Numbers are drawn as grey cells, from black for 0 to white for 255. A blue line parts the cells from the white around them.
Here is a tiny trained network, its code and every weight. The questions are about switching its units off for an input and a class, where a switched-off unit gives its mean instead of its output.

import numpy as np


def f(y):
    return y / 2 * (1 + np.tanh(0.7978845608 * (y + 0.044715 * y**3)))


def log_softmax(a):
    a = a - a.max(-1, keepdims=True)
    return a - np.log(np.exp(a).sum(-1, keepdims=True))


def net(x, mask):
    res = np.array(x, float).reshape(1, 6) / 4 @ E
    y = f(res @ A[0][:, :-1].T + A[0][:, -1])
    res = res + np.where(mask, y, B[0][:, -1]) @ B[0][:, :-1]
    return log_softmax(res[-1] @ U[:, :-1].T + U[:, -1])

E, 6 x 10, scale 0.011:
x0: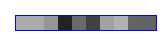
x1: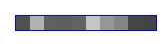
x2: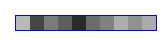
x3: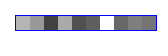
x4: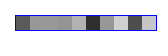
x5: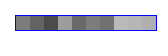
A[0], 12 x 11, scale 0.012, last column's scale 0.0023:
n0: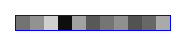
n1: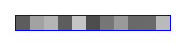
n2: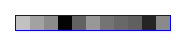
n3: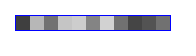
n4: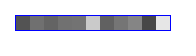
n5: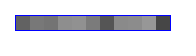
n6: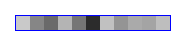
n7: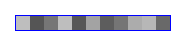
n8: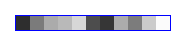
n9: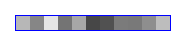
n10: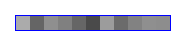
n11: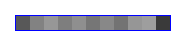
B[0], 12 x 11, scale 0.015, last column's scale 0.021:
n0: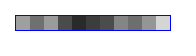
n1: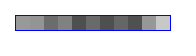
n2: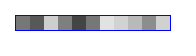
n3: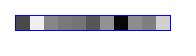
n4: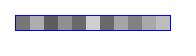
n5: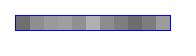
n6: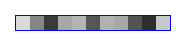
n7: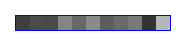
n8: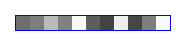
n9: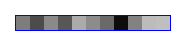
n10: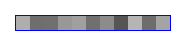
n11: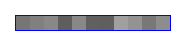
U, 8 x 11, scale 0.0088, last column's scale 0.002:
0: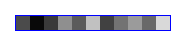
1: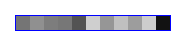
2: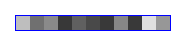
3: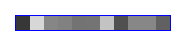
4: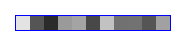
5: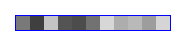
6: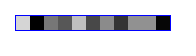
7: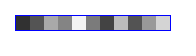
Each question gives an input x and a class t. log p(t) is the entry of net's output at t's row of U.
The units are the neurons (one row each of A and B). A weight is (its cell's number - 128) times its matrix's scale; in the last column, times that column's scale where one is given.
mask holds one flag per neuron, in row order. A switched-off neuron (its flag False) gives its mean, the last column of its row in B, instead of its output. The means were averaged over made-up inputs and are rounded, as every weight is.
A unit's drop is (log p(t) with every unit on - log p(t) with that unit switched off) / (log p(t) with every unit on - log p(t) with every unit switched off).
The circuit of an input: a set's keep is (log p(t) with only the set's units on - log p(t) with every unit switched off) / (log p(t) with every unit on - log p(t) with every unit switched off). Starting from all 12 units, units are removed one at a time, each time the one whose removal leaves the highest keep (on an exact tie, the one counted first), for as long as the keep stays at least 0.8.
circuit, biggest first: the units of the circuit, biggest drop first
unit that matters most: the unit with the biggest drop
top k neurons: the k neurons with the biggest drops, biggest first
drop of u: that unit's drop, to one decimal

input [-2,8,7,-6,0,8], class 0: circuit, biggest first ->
[n8, n7]
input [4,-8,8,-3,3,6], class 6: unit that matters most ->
n9
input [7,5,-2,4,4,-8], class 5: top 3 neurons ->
[n2, n0, n8]
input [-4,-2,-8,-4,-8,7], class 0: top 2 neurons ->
[n7, n4]
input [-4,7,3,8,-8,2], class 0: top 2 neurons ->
[n7, n8]
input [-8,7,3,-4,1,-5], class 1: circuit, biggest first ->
[n4, n8]
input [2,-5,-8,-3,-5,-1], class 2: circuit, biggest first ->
[n8, n7]
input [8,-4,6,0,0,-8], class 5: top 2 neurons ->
[n2, n8]
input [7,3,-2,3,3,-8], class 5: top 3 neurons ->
[n2, n8, n0]
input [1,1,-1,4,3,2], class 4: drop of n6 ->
0.2
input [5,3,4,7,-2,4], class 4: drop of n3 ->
0.0
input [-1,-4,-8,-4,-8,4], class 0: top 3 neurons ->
[n8, n7, n4]
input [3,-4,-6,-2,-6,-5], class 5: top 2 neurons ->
[n2, n8]
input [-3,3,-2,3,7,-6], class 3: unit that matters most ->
n3
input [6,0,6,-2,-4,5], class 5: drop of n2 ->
0.1
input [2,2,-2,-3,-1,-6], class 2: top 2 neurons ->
[n0, n1]
